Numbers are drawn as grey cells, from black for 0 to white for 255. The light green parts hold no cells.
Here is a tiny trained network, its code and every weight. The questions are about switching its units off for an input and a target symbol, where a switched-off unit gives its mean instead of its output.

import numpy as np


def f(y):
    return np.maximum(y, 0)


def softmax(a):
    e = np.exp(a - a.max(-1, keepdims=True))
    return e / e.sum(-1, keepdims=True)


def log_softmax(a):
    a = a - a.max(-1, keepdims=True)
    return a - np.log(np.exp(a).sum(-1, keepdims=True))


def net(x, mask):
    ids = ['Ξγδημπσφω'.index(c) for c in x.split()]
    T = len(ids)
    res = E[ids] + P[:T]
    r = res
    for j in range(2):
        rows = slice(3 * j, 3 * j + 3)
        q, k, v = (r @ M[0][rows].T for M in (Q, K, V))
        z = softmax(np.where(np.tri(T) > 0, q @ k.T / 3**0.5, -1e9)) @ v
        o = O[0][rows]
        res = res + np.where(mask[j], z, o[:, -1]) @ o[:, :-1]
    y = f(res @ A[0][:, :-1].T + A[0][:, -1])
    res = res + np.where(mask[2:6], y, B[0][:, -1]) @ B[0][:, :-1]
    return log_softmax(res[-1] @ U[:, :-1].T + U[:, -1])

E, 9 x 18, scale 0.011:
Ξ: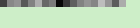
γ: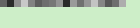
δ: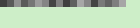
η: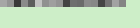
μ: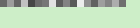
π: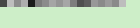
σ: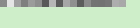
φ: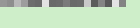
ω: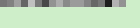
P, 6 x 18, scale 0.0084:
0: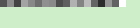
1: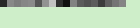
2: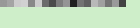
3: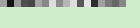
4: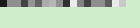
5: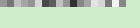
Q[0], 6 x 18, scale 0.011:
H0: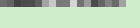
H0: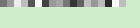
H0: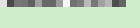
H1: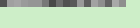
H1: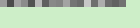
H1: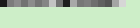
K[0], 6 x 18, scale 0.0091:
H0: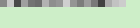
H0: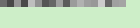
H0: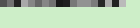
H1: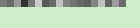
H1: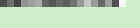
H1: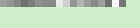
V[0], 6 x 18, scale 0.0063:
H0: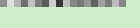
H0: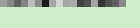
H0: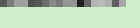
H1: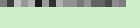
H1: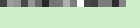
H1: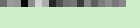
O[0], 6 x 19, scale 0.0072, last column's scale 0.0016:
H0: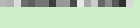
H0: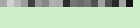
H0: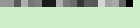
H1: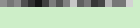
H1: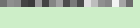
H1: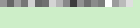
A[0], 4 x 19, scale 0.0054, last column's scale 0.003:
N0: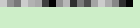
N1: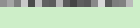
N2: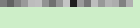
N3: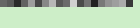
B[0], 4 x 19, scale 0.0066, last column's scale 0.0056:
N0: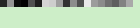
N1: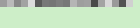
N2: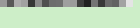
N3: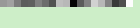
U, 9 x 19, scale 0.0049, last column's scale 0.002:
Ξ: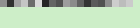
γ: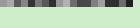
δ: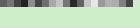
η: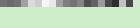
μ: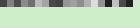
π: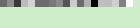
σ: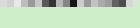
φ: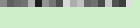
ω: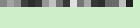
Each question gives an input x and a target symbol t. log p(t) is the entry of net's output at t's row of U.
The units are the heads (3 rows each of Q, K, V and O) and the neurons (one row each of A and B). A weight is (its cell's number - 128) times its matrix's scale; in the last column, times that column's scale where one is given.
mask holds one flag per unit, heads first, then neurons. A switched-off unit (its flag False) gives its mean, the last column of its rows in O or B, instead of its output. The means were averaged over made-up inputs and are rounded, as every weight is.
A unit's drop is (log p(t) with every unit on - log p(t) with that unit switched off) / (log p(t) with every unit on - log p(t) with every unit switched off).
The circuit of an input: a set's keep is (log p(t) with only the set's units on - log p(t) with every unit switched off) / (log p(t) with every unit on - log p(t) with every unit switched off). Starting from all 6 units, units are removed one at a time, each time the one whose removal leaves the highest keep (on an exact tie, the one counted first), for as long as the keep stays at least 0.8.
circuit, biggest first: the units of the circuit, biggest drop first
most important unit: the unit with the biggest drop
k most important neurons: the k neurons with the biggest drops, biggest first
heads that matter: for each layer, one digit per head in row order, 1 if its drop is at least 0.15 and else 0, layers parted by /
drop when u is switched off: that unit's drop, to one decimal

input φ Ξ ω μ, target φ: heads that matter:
11
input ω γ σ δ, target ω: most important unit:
H0
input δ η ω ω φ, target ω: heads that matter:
11
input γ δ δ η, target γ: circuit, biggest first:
(N3 H1 H0)
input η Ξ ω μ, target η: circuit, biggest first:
(H1 H0)
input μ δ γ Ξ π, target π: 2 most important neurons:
(N1 N3)
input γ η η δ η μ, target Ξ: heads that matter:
10
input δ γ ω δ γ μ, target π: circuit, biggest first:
(H0 N1)
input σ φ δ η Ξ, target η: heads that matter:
01
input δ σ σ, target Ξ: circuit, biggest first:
(H0 N2 H1)
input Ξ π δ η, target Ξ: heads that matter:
11
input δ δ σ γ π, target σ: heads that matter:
10
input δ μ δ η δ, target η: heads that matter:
01
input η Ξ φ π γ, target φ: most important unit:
H1
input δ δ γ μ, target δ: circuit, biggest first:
(N3 H0 H1)
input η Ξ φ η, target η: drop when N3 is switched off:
0.0
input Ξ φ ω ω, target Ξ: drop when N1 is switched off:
0.0
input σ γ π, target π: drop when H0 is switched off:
0.5
